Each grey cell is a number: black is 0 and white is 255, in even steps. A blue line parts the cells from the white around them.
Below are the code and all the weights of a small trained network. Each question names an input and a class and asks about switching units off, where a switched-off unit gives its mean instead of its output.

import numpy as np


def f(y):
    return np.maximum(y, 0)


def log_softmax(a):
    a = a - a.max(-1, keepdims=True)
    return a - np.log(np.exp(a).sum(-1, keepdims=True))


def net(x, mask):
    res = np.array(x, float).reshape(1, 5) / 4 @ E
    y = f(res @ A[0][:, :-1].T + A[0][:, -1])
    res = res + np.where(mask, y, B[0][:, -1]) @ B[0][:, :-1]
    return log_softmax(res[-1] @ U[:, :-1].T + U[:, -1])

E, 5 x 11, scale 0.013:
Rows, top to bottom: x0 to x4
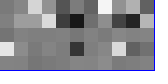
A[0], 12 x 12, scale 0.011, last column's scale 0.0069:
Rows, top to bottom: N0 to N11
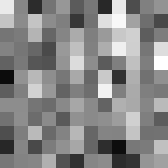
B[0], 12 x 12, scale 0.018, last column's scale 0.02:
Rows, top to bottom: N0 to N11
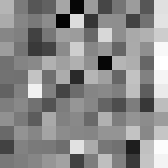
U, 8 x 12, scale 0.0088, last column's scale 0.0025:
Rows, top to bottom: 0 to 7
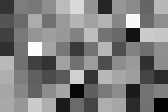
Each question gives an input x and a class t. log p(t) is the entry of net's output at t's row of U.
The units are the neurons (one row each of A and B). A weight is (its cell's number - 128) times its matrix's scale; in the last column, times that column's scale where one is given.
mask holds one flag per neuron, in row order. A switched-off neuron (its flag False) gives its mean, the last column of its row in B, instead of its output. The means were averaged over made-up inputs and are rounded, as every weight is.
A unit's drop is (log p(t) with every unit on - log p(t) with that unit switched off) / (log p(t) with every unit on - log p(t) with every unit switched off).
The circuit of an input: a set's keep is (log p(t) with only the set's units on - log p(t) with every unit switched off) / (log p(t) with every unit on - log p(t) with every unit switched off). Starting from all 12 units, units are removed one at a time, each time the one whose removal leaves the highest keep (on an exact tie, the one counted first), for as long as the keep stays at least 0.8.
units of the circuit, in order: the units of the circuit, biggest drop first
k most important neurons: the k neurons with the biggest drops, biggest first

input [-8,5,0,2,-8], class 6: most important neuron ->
(N0)
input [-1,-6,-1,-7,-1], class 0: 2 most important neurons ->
(N4 N10)
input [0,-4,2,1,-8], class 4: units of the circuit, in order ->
(N10 N6)
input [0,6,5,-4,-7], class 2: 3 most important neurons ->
(N10 N11 N6)
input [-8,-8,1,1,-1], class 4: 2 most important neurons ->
(N0 N3)
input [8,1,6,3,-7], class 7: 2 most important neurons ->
(N1 N6)
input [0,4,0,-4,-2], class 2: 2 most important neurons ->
(N10 N6)
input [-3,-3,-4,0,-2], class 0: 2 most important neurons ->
(N4 N5)
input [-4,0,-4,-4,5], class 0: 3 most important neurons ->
(N11 N4 N5)
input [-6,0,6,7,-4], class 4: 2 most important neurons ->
(N11 N0)
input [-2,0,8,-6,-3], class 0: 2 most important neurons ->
(N11 N4)
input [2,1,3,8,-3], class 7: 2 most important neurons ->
(N1 N3)
